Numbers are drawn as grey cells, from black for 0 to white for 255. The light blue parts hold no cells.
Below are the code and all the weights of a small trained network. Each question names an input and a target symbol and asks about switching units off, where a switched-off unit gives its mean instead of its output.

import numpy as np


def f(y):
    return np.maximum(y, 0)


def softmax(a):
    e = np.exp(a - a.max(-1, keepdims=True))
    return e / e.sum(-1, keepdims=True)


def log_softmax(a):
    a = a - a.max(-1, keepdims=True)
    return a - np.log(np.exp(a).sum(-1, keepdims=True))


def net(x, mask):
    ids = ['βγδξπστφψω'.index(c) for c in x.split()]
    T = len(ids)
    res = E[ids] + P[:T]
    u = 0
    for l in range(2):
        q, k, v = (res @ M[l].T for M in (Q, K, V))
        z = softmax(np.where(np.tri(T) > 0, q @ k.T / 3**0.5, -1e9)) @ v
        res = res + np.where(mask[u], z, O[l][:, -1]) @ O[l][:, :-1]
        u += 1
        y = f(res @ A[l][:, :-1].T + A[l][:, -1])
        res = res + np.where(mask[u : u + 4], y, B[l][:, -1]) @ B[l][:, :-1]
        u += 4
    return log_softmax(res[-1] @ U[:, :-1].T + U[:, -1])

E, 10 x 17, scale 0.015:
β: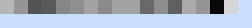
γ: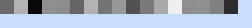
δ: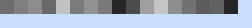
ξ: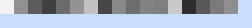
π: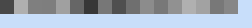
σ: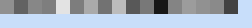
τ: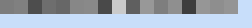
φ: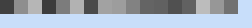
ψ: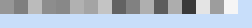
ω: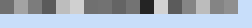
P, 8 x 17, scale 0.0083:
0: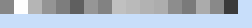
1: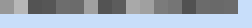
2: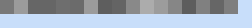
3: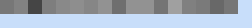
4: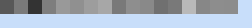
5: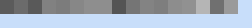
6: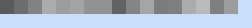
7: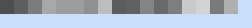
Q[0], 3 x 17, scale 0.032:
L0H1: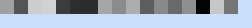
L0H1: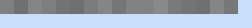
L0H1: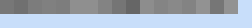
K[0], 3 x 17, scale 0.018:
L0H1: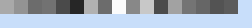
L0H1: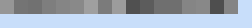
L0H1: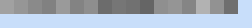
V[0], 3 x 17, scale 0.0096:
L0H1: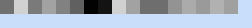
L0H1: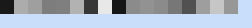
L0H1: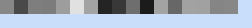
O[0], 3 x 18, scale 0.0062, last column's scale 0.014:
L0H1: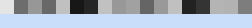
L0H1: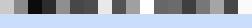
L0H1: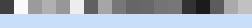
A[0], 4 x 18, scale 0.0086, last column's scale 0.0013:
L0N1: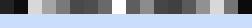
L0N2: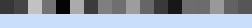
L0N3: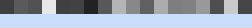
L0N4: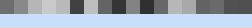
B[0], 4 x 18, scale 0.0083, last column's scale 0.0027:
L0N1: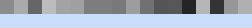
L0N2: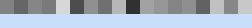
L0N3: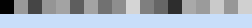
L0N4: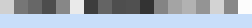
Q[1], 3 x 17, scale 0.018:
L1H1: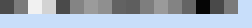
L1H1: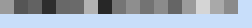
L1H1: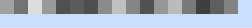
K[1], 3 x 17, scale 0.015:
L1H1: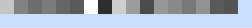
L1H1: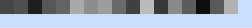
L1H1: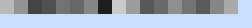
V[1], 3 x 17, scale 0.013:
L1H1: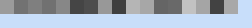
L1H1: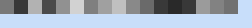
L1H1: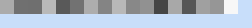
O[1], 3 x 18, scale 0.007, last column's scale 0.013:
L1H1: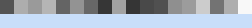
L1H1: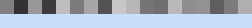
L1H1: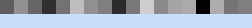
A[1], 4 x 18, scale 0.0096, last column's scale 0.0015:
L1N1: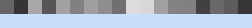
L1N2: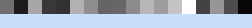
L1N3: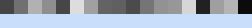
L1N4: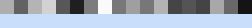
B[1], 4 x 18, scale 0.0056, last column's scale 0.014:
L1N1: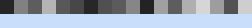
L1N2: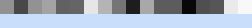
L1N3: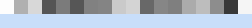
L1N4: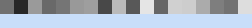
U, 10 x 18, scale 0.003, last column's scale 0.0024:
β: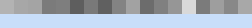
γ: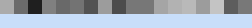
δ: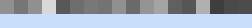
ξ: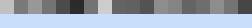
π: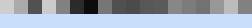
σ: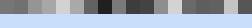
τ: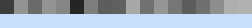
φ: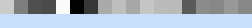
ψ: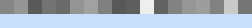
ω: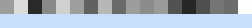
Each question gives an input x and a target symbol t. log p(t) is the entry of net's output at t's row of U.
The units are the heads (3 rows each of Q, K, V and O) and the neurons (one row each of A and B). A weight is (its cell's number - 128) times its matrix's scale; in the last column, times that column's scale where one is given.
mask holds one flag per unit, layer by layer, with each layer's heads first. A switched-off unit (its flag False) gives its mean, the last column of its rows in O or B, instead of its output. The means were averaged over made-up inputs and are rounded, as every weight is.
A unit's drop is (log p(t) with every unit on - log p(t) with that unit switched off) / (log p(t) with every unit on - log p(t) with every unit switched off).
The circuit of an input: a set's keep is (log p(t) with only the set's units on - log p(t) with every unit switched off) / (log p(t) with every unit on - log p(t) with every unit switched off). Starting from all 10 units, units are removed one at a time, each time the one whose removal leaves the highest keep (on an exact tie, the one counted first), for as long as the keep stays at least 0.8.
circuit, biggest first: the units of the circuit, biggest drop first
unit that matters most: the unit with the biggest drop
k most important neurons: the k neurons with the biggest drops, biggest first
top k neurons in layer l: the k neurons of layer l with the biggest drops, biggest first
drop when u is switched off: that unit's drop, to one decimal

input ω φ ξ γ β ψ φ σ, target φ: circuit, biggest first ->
[L1H1]
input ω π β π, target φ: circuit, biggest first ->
[L1H1 L0H1]
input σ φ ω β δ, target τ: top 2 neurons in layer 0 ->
[L0N1 L0N4]
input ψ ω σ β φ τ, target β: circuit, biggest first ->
[L1H1 L0H1 L1N3]
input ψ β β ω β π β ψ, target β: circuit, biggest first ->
[L1H1 L1N3 L0H1]
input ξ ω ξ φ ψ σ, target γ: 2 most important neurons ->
[L1N1 L1N4]
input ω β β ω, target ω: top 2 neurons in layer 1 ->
[L1N3 L1N1]
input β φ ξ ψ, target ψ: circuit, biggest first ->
[L1H1 L1N2]
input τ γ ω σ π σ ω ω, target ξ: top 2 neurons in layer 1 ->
[L1N2 L1N3]
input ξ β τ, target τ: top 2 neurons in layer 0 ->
[L0N3 L0N1]
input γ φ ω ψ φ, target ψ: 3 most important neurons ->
[L1N4 L0N4 L1N3]
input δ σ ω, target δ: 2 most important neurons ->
[L1N4 L0N4]
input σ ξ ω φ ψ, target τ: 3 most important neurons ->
[L1N1 L0N1 L0N4]
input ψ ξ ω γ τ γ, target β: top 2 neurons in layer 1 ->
[L1N3 L1N2]
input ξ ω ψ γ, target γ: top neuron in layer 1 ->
[L1N1]
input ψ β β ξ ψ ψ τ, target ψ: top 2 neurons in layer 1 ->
[L1N2 L1N1]
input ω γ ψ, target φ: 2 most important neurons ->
[L1N4 L1N2]
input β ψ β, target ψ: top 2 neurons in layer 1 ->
[L1N2 L1N1]
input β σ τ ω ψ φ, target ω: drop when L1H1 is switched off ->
0.2
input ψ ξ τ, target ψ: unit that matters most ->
L1H1
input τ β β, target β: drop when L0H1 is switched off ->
1.3
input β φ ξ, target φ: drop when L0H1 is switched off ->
0.2
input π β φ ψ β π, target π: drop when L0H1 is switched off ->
0.2
